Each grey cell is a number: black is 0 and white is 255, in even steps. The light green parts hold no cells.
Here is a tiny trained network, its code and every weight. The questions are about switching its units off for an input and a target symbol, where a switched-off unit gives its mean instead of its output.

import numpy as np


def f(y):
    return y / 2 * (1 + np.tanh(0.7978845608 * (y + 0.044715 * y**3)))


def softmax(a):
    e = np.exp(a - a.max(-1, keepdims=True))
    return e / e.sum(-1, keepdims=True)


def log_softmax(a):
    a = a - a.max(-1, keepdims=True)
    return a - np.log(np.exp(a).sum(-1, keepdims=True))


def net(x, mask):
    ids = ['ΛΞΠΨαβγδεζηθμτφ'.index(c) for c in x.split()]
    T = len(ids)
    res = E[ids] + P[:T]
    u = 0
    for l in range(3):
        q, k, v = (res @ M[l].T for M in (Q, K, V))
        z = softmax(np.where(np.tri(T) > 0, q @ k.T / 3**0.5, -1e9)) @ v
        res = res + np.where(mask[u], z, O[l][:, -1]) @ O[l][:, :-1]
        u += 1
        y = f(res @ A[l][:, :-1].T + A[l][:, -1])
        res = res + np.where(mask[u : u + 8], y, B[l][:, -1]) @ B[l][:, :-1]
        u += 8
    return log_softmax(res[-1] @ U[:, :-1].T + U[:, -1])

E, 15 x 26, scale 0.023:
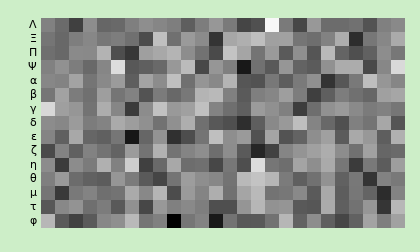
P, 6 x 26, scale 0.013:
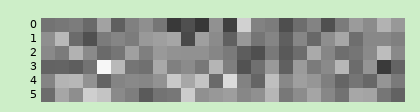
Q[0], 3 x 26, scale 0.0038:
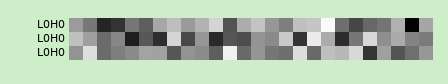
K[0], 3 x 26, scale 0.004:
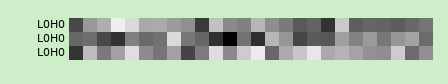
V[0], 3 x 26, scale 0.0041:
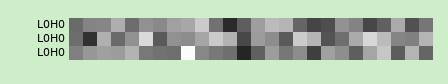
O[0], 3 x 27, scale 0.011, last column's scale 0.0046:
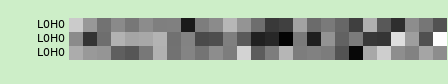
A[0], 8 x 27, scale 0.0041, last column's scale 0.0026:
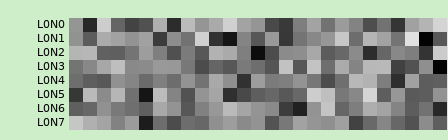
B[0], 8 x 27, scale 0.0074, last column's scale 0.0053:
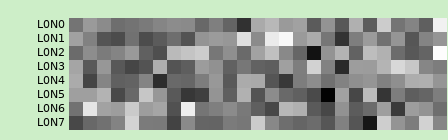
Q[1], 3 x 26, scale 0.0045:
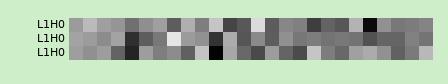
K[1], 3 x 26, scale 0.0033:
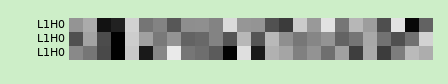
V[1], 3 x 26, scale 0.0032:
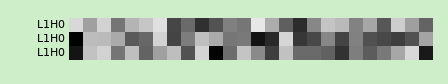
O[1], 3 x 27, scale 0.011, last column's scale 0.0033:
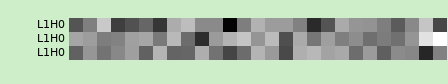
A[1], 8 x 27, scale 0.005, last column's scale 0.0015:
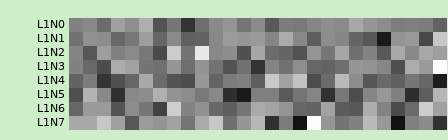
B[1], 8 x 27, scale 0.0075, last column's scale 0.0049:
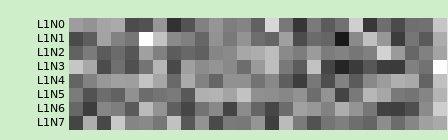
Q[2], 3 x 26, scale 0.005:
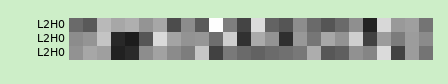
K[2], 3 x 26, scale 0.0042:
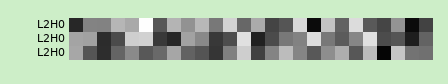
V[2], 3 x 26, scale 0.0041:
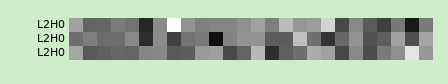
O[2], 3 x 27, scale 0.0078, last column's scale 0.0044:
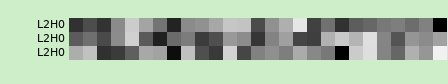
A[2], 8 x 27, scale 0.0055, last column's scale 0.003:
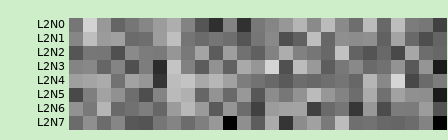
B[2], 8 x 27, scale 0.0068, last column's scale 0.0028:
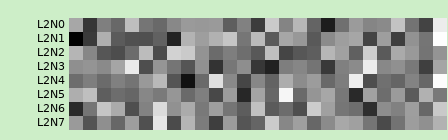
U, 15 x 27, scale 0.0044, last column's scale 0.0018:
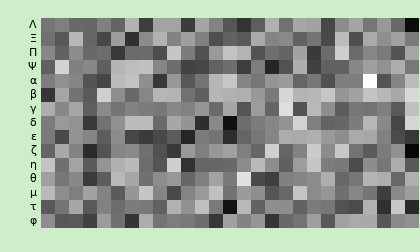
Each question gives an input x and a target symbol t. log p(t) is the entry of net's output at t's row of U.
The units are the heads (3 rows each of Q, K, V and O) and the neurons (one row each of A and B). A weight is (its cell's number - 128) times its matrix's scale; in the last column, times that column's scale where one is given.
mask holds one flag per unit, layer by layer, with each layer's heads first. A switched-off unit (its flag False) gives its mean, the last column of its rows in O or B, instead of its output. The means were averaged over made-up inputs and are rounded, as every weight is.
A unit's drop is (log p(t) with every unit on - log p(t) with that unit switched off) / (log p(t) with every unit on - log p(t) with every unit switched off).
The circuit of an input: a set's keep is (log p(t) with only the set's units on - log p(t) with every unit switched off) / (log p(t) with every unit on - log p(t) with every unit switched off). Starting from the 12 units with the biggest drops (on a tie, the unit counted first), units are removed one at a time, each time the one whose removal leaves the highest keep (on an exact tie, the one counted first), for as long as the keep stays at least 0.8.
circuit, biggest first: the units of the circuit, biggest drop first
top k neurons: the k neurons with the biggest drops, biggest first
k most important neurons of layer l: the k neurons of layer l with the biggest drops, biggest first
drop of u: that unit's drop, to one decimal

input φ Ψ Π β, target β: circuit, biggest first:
(L0H0)
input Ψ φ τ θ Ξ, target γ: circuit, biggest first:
(L2H0; L1N4; L0N2)
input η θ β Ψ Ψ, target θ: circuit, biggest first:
(L0H0; L2H0; L1N0)
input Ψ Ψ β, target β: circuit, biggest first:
(L0H0; L1H0)
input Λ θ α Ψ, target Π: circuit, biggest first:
(L1H0; L1N5)
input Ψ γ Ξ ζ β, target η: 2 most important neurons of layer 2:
(L2N7; L2N5)
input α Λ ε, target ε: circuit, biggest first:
(L1H0; L2H0)
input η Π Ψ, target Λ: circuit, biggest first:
(L2H0; L1H0)
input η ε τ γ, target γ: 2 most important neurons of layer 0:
(L0N2; L0N5)
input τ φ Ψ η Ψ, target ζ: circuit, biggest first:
(L1H0; L1N6)
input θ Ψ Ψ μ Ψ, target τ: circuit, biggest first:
(L2H0; L1H0)
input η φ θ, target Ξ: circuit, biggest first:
(L1H0; L1N0)
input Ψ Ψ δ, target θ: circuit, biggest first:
(L2H0; L2N0; L0H0)
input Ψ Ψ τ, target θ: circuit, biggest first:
(L2H0; L2N0)
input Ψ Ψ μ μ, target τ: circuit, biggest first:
(L2H0; L0N0)
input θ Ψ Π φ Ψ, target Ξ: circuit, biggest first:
(L1H0)
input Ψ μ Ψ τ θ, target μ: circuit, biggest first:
(L2H0; L1H0)
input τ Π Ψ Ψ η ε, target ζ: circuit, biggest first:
(L1H0; L0H0)
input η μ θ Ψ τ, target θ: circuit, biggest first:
(L2H0; L0H0; L2N0)
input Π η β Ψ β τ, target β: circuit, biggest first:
(L0H0; L1H0)
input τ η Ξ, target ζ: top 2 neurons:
(L0N0; L1N6)
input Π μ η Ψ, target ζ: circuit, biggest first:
(L1H0)
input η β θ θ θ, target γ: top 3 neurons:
(L1N4; L2N1; L1N1)
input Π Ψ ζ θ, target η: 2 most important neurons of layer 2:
(L2N7; L2N3)
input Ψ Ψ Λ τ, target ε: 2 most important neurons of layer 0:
(L0N0; L0N5)
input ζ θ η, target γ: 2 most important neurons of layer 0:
(L0N0; L0N2)
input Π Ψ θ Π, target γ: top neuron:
(L1N4)
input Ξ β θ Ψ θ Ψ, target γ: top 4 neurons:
(L1N4; L2N1; L1N1; L0N2)
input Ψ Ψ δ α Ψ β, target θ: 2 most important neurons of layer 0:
(L0N0; L0N1)
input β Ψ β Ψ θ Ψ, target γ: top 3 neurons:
(L1N4; L2N1; L1N1)
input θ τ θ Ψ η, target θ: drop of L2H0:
0.4
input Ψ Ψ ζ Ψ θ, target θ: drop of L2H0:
0.2
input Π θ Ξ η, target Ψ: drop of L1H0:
0.6
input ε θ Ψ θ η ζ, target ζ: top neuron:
(L0N5)
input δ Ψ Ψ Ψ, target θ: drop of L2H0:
0.2
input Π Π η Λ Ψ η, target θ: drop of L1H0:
0.3
